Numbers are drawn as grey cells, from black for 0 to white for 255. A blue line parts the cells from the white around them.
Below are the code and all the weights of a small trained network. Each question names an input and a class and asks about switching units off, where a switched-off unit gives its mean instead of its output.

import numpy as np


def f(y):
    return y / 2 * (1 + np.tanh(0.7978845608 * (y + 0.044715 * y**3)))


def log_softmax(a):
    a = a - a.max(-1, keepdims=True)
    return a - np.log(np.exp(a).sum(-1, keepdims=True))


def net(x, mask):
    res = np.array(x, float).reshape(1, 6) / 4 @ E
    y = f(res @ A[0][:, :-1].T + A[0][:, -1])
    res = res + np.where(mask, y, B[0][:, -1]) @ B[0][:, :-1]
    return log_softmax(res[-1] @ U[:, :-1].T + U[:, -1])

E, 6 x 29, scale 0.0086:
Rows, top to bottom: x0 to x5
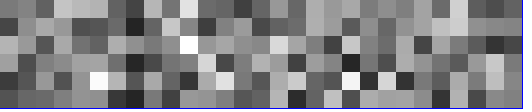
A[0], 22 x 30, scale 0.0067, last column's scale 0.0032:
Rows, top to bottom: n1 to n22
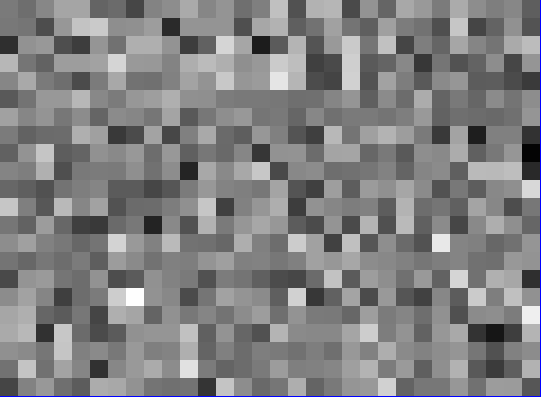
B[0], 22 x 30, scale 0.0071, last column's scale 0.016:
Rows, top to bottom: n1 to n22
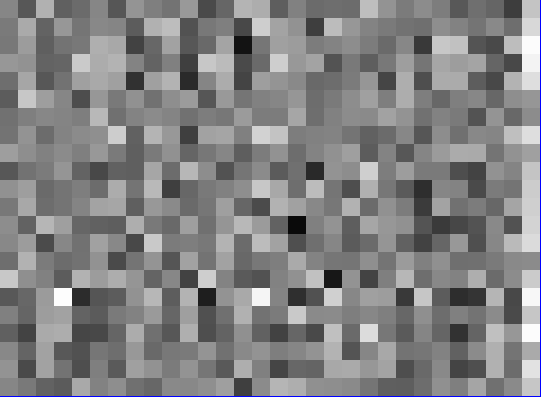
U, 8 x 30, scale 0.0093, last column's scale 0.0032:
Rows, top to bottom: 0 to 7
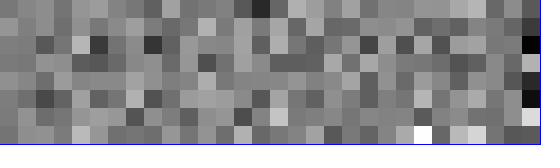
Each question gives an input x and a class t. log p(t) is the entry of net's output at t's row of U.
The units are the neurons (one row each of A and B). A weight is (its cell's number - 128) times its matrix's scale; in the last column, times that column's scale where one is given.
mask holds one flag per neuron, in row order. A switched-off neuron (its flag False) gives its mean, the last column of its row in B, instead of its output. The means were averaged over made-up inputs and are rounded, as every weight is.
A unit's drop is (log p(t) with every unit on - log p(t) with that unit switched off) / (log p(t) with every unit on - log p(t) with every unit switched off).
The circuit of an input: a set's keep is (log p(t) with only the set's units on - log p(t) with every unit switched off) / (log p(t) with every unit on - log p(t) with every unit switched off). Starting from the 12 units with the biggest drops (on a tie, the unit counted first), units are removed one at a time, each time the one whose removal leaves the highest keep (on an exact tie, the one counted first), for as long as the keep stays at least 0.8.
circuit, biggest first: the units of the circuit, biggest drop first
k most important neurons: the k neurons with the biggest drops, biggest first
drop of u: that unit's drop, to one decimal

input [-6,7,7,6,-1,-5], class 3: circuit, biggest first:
(n13)
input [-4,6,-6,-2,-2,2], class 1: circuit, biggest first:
(n16; n17; n13; n5)
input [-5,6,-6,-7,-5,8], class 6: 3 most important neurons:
(n16; n3; n19)
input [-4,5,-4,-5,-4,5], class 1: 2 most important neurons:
(n16; n17)
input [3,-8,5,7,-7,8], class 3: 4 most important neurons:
(n19; n1; n21; n3)
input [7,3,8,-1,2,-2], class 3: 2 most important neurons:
(n19; n21)
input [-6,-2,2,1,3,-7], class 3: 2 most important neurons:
(n17; n10)
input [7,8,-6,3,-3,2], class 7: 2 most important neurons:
(n16; n3)
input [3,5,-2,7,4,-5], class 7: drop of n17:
0.2
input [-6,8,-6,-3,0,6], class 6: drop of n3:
0.1
